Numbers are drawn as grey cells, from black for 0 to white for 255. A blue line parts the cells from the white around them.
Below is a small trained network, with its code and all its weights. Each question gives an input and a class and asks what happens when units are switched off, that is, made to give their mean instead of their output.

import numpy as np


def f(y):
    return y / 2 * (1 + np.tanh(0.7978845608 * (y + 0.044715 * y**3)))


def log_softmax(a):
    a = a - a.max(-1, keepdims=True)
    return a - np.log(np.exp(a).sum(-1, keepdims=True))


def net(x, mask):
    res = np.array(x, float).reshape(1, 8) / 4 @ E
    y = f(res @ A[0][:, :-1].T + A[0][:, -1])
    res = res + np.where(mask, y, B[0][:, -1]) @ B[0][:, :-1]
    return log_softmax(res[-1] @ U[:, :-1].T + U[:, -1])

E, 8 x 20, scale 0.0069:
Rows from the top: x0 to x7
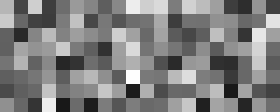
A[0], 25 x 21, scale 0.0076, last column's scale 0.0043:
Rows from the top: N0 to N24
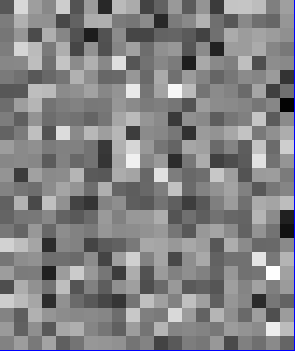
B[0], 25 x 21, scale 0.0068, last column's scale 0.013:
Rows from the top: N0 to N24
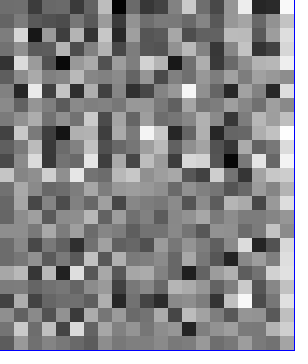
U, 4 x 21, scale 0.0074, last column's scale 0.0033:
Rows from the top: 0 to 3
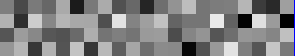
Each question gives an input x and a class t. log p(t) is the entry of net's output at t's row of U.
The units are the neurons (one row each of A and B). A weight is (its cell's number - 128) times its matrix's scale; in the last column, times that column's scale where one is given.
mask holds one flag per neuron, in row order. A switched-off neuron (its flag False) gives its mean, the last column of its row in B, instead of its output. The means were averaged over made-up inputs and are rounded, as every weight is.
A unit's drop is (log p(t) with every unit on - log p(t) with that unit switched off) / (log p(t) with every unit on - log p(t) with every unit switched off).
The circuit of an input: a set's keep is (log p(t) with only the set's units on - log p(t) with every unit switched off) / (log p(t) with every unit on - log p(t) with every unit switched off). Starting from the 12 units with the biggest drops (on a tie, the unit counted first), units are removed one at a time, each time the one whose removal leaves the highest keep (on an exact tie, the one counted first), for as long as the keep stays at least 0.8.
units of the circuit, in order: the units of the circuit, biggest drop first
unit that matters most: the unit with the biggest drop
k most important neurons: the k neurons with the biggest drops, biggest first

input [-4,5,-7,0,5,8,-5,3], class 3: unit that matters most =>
N19
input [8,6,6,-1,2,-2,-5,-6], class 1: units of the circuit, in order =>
(N12; N0)
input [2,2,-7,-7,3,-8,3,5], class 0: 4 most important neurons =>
(N19; N23; N9; N12)
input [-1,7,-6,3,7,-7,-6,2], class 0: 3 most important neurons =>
(N17; N11; N3)
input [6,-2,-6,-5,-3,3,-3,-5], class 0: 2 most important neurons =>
(N21; N17)
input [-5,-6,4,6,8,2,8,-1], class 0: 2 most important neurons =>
(N0; N9)
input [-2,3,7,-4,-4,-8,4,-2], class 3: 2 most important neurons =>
(N11; N6)
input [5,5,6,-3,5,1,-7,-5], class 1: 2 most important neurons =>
(N12; N0)
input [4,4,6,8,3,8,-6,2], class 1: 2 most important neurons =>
(N12; N21)
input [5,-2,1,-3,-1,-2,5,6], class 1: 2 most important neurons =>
(N0; N21)
